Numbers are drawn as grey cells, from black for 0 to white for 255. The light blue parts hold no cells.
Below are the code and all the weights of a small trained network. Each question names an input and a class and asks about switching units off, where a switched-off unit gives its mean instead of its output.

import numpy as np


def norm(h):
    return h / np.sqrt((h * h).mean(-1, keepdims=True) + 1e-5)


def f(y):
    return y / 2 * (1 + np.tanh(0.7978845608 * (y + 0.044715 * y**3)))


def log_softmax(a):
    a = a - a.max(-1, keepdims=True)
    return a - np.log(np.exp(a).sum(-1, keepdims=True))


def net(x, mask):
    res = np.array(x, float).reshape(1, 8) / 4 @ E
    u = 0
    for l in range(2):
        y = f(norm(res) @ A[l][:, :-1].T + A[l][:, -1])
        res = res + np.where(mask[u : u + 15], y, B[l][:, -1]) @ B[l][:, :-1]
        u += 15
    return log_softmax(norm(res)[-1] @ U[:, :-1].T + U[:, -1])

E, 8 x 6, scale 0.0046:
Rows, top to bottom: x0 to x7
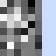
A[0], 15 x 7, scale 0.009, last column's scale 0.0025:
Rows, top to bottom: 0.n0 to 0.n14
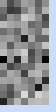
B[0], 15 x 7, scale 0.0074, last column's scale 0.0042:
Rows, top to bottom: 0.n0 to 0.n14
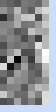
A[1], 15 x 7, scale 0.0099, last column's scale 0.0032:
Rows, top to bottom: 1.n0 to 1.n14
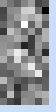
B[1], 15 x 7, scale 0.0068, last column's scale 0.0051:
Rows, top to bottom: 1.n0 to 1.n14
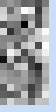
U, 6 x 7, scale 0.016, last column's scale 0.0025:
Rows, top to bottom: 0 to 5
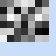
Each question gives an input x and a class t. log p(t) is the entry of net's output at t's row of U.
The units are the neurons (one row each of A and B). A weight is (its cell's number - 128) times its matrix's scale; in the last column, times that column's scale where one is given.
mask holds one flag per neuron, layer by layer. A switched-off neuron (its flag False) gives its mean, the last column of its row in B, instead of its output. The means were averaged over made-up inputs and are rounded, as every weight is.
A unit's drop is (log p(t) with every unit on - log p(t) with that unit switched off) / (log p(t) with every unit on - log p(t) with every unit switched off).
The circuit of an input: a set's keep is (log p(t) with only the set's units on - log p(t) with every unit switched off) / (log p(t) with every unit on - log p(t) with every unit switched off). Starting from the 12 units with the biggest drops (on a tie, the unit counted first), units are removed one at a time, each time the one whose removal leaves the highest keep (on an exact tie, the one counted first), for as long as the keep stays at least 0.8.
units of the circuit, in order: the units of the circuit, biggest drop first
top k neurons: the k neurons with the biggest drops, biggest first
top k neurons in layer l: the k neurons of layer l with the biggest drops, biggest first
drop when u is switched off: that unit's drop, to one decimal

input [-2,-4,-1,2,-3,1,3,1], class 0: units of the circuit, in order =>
(0.n2)
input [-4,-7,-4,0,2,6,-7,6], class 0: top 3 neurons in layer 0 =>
(0.n2; 0.n7; 0.n5)
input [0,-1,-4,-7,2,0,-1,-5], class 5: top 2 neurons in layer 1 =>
(1.n3; 1.n7)
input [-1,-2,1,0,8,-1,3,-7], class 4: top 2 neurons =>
(0.n5; 0.n2)
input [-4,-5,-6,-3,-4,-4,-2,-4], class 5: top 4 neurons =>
(0.n9; 0.n1; 1.n6; 0.n13)
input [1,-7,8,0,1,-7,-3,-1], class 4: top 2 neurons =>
(0.n5; 1.n4)
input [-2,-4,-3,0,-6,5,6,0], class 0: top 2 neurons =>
(0.n2; 1.n1)
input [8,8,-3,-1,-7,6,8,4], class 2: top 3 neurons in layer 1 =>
(1.n7; 1.n5; 1.n8)
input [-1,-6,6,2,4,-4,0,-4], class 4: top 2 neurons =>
(0.n5; 0.n1)
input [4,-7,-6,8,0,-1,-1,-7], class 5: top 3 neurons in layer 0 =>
(0.n13; 0.n9; 0.n2)
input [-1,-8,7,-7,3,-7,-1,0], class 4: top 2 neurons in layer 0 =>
(0.n5; 0.n2)
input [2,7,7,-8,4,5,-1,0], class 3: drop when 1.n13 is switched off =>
-0.1
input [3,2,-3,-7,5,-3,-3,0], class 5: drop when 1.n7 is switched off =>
0.1
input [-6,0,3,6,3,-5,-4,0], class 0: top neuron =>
(0.n7)
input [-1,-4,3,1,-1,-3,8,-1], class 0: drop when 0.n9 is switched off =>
0.1
